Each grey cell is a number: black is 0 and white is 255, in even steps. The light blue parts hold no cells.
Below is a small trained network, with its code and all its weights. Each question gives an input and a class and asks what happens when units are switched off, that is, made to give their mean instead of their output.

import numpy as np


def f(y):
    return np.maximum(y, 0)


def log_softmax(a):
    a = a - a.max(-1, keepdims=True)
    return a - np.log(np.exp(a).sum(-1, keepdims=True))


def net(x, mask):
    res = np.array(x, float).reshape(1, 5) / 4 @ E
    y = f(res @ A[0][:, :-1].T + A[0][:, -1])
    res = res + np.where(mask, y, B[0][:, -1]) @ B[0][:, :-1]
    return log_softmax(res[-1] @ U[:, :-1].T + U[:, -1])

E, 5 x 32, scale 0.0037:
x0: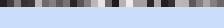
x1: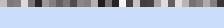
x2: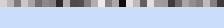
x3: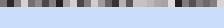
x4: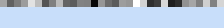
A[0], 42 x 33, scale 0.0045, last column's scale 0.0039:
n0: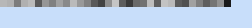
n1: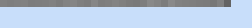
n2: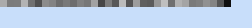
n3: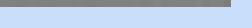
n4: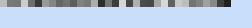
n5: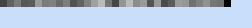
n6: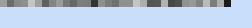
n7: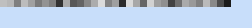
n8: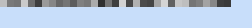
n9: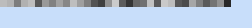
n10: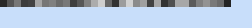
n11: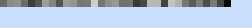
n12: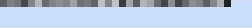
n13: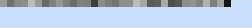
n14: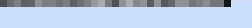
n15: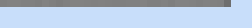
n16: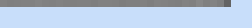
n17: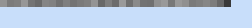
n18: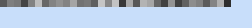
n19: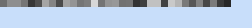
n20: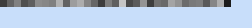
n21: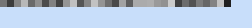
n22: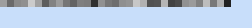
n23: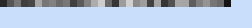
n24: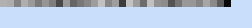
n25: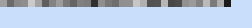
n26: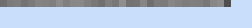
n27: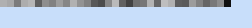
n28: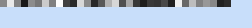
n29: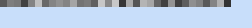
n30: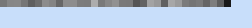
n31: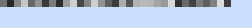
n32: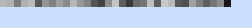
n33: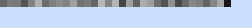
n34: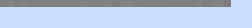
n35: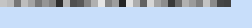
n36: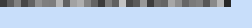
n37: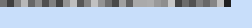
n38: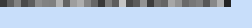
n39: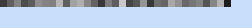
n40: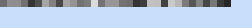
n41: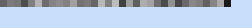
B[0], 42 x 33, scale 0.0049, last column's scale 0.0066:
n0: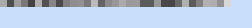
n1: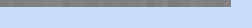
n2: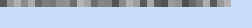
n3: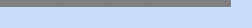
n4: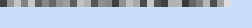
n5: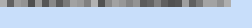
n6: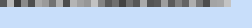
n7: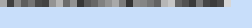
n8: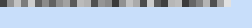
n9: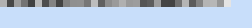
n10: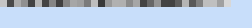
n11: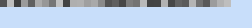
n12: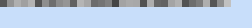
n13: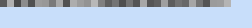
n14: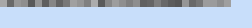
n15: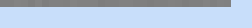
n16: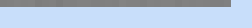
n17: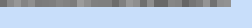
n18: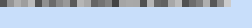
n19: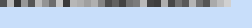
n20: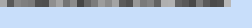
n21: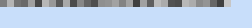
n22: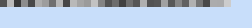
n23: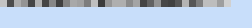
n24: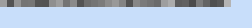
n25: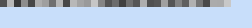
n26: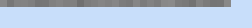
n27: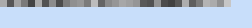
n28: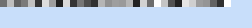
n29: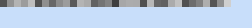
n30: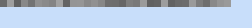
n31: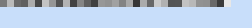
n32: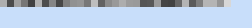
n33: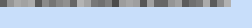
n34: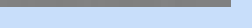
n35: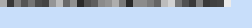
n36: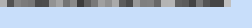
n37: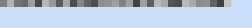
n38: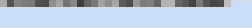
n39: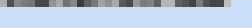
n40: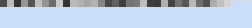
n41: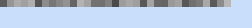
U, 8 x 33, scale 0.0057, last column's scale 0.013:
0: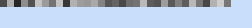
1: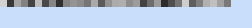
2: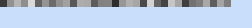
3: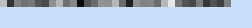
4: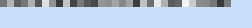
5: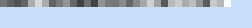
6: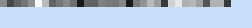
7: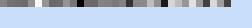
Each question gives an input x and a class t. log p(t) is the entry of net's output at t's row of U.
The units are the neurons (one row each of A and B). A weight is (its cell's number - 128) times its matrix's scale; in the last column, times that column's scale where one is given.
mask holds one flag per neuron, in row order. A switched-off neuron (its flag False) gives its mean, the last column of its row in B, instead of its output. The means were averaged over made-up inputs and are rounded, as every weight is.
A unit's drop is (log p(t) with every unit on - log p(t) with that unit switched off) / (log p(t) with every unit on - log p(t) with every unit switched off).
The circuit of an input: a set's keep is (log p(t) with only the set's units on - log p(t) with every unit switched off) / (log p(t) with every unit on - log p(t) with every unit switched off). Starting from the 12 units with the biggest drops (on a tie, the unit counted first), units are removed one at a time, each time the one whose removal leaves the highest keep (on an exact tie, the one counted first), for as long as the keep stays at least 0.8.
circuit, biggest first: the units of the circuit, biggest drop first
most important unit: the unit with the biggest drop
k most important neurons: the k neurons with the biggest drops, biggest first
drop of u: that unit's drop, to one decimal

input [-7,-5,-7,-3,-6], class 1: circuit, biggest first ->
n9
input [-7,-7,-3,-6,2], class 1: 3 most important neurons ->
n9, n32, n0
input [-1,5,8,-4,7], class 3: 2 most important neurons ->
n35, n7
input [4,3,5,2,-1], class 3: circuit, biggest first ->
n35, n7
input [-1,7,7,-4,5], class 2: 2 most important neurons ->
n8, n4
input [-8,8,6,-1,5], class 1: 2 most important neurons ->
n9, n32
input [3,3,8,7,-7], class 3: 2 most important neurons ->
n35, n7
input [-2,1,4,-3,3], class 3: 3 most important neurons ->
n35, n31, n7
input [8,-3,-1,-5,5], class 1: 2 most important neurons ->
n10, n23
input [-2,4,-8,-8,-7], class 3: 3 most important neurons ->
n39, n38, n36
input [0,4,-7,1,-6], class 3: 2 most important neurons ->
n39, n38
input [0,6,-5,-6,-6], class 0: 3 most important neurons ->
n40, n19, n11
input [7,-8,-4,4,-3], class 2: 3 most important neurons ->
n29, n18, n12
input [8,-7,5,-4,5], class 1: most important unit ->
n10
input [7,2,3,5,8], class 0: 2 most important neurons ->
n22, n25
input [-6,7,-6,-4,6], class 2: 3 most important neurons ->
n8, n4, n2
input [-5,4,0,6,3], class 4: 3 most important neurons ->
n31, n21, n37
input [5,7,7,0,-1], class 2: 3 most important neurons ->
n8, n4, n2
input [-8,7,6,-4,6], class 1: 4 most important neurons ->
n9, n32, n0, n27
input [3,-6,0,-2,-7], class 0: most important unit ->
n40
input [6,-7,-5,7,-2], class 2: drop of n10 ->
-0.1
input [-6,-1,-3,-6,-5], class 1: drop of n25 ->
0.2
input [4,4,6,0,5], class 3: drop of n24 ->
0.1
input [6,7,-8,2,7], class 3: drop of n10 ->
0.0
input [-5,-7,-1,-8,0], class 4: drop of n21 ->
-0.1
